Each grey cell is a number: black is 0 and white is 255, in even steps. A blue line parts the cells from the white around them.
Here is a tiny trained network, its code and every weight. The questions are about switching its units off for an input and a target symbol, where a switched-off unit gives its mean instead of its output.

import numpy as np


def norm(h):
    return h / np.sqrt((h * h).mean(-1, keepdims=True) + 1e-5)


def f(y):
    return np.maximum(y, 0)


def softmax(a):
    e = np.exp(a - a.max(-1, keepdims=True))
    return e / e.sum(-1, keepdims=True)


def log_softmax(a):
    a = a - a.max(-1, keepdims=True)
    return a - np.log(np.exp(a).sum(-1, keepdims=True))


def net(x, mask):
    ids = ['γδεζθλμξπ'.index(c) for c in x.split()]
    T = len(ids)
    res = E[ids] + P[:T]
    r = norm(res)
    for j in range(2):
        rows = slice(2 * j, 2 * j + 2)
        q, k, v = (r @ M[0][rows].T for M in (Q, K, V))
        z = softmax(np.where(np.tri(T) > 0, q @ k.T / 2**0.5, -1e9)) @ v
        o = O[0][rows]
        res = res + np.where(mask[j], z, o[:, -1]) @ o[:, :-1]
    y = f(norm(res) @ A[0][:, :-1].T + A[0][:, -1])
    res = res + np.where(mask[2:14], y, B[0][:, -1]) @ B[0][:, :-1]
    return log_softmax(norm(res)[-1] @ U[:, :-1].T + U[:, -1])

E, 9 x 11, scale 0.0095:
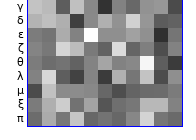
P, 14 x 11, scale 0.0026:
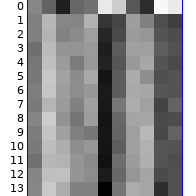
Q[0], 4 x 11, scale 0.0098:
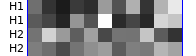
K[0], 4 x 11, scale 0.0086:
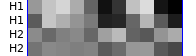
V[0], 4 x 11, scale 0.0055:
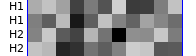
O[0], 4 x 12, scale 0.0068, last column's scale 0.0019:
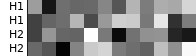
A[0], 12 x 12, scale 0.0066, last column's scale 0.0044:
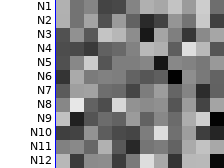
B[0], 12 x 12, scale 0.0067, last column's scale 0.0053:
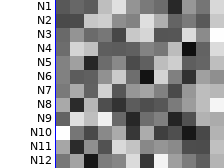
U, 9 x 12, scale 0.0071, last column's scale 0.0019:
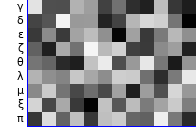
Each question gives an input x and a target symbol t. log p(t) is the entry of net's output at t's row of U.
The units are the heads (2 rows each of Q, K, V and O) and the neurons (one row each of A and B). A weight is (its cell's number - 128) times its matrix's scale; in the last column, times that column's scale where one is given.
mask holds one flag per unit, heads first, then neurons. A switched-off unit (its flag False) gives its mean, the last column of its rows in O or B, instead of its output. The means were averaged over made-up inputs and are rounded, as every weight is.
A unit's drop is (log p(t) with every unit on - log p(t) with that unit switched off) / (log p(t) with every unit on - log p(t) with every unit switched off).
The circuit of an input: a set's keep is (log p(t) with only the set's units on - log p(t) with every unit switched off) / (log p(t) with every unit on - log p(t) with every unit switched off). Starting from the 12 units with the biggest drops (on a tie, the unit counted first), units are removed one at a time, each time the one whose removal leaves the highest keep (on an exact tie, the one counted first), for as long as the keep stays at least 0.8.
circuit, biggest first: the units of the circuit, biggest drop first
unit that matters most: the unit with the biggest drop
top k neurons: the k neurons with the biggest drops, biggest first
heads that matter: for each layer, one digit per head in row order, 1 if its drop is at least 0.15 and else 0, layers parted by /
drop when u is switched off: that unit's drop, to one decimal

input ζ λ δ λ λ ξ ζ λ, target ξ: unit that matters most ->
H2
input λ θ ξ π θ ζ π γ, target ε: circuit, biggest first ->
(H1, N9, N12)
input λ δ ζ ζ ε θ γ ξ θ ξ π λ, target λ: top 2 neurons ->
(N9, N4)
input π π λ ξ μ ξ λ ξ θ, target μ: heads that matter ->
10
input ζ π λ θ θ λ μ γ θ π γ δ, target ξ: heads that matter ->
11
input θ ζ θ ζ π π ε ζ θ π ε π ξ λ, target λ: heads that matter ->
01
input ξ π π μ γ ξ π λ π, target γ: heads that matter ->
11
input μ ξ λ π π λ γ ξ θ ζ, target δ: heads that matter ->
11
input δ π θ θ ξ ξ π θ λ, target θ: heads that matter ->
11
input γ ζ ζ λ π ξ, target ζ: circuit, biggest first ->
(H1, N2)
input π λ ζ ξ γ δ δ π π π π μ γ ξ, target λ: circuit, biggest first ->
(H2, N8)
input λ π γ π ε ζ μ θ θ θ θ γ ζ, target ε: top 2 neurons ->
(N12, N9)
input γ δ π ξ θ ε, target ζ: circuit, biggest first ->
(H1, N2, N3, H2)
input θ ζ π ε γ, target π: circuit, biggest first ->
(H1)
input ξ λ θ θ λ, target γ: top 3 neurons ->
(N10, N4, N7)
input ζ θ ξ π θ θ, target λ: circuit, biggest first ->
(N1, H2)
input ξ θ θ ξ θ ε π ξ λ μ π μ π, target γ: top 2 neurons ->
(N10, N4)
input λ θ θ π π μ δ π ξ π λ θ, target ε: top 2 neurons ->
(N9, N11)
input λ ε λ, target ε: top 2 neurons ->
(N9, N10)
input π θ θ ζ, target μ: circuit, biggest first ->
(H1)
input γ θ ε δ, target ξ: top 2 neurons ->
(N8, N1)
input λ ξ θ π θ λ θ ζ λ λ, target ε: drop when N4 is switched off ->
-0.1
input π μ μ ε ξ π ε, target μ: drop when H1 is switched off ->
0.8
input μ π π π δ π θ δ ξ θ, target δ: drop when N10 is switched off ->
0.0
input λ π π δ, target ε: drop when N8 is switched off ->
-0.1
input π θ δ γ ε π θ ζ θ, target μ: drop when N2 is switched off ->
0.1
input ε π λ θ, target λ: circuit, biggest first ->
(H2)
